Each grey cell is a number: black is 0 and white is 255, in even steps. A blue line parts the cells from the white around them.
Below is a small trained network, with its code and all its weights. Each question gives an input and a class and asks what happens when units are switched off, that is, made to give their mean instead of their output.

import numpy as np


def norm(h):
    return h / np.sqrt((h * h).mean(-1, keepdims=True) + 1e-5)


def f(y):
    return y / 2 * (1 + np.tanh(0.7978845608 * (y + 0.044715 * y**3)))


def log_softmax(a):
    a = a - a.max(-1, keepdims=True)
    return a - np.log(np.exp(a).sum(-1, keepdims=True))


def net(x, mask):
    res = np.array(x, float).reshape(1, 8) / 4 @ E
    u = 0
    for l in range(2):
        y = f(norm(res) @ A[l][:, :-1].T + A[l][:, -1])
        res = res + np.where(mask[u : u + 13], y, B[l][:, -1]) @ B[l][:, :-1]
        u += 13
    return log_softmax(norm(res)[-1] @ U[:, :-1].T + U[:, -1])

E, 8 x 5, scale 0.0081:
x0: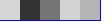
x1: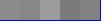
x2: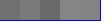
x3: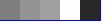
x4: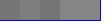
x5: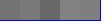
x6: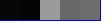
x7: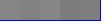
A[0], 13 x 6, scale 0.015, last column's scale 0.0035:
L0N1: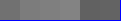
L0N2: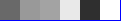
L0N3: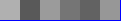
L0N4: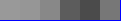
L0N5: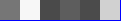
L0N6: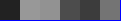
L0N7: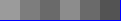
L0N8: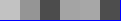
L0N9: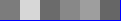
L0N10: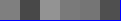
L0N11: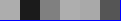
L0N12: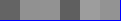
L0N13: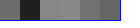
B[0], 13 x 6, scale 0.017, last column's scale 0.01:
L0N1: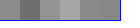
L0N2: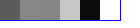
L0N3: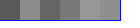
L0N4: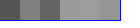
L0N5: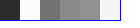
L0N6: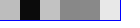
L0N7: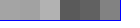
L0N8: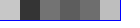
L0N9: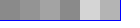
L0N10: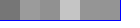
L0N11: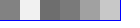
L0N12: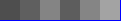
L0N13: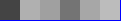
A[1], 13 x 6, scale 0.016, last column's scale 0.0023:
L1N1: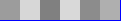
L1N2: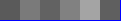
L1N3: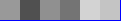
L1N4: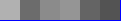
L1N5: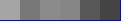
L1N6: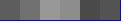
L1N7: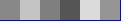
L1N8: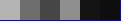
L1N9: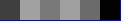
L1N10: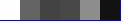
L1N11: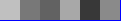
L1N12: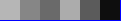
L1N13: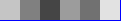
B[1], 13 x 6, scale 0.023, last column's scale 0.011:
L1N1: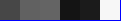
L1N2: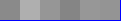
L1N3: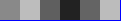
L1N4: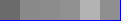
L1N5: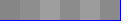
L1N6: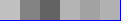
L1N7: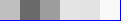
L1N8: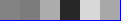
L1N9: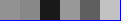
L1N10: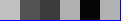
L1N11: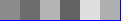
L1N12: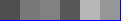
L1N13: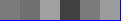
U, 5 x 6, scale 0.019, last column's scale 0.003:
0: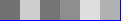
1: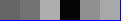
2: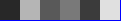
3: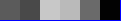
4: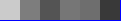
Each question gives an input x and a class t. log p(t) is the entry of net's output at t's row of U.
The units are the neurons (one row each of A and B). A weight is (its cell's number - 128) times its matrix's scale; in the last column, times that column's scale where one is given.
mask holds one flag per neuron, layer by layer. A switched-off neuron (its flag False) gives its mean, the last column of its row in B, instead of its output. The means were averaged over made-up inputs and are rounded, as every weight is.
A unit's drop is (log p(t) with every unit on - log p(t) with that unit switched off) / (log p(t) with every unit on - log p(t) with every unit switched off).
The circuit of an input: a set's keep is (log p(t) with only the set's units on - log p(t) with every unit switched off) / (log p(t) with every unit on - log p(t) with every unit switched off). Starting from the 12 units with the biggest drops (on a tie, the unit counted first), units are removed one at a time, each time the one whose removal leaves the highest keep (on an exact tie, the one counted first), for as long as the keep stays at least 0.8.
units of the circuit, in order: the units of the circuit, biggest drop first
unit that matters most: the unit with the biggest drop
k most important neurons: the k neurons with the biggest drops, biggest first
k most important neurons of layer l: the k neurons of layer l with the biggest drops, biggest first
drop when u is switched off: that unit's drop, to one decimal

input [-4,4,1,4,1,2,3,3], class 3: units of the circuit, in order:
(L0N6)
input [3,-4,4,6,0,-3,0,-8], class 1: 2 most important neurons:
(L1N8 L0N5)
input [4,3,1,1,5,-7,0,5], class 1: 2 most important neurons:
(L0N5 L0N8)
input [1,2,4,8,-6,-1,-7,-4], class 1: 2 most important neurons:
(L1N8 L0N8)
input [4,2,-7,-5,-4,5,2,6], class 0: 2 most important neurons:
(L0N2 L1N7)
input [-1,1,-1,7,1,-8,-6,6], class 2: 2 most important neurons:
(L0N5 L0N6)
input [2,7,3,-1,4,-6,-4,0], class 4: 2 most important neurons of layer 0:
(L0N2 L0N8)
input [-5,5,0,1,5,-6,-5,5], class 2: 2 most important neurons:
(L1N1 L1N11)
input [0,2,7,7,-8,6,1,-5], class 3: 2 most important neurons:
(L0N2 L0N5)
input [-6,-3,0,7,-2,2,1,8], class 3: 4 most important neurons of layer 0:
(L0N6 L0N11 L0N13 L0N2)
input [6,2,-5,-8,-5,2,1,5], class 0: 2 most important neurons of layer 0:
(L0N11 L0N6)
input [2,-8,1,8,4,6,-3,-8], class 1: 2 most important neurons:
(L1N8 L1N11)
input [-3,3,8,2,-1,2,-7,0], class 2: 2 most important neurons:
(L1N1 L0N5)
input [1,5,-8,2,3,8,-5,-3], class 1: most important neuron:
(L0N8)
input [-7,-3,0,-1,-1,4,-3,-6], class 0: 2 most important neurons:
(L0N2 L1N7)
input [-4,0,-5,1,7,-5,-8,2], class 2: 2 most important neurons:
(L1N1 L1N11)
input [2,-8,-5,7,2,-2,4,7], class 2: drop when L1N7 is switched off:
0.1
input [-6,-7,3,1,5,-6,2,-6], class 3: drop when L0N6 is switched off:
0.9
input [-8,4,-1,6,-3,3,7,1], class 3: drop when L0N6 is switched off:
0.4
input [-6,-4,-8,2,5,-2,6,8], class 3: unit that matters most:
L0N6
